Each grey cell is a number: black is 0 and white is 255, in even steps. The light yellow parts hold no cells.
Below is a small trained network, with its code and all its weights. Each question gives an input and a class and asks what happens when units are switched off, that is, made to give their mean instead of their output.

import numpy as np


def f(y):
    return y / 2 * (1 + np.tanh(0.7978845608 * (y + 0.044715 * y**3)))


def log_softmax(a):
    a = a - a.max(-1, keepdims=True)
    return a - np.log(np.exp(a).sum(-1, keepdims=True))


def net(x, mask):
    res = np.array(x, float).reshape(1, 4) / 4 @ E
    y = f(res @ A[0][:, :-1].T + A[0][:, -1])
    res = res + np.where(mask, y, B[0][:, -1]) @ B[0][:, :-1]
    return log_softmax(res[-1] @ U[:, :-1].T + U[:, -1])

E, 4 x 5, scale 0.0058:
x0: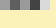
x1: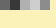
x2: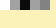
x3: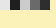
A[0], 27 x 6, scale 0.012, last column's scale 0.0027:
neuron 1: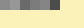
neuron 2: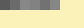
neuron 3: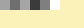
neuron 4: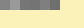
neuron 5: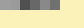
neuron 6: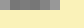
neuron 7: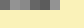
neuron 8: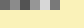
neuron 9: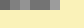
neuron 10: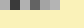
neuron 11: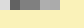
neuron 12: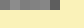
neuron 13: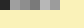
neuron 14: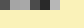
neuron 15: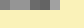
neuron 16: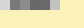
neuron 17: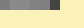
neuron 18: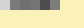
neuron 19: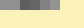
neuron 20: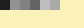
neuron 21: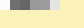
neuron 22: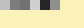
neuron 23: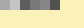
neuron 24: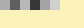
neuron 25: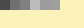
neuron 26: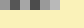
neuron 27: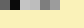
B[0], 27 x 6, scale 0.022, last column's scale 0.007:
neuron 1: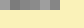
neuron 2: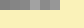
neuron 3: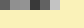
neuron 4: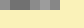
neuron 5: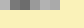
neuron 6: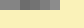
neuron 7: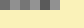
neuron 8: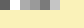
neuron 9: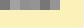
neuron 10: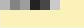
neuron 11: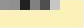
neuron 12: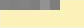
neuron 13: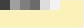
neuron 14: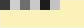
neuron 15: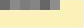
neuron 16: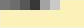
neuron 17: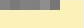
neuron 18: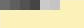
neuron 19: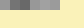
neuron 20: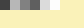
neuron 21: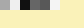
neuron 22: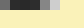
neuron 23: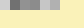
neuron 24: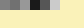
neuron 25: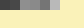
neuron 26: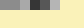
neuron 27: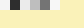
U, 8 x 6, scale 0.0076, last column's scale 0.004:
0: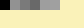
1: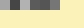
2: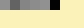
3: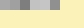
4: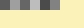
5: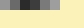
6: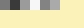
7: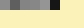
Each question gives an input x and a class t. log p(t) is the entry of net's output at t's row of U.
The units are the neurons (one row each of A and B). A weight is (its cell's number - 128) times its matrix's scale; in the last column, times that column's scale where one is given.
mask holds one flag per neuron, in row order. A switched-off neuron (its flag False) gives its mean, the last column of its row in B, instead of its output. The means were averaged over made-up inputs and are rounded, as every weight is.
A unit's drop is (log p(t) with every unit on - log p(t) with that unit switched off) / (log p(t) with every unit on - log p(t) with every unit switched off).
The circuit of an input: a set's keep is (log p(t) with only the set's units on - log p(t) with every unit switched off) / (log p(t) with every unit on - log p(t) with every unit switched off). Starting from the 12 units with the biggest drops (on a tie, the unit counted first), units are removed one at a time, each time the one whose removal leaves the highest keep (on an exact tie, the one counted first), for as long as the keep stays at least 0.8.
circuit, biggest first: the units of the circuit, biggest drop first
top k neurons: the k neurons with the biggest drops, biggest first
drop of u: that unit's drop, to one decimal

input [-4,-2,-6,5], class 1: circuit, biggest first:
[neuron 27]
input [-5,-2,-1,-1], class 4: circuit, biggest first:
[neuron 18; neuron 16; neuron 14]
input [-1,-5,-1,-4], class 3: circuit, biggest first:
[neuron 22; neuron 24]
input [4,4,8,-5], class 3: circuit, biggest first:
[neuron 8; neuron 23]
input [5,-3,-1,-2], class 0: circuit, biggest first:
[neuron 27; neuron 21]
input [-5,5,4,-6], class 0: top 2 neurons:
[neuron 27; neuron 25]
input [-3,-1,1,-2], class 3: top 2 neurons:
[neuron 24; neuron 3]
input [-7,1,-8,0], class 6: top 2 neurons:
[neuron 27; neuron 21]
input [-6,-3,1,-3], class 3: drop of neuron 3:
0.2
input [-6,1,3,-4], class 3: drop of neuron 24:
0.3
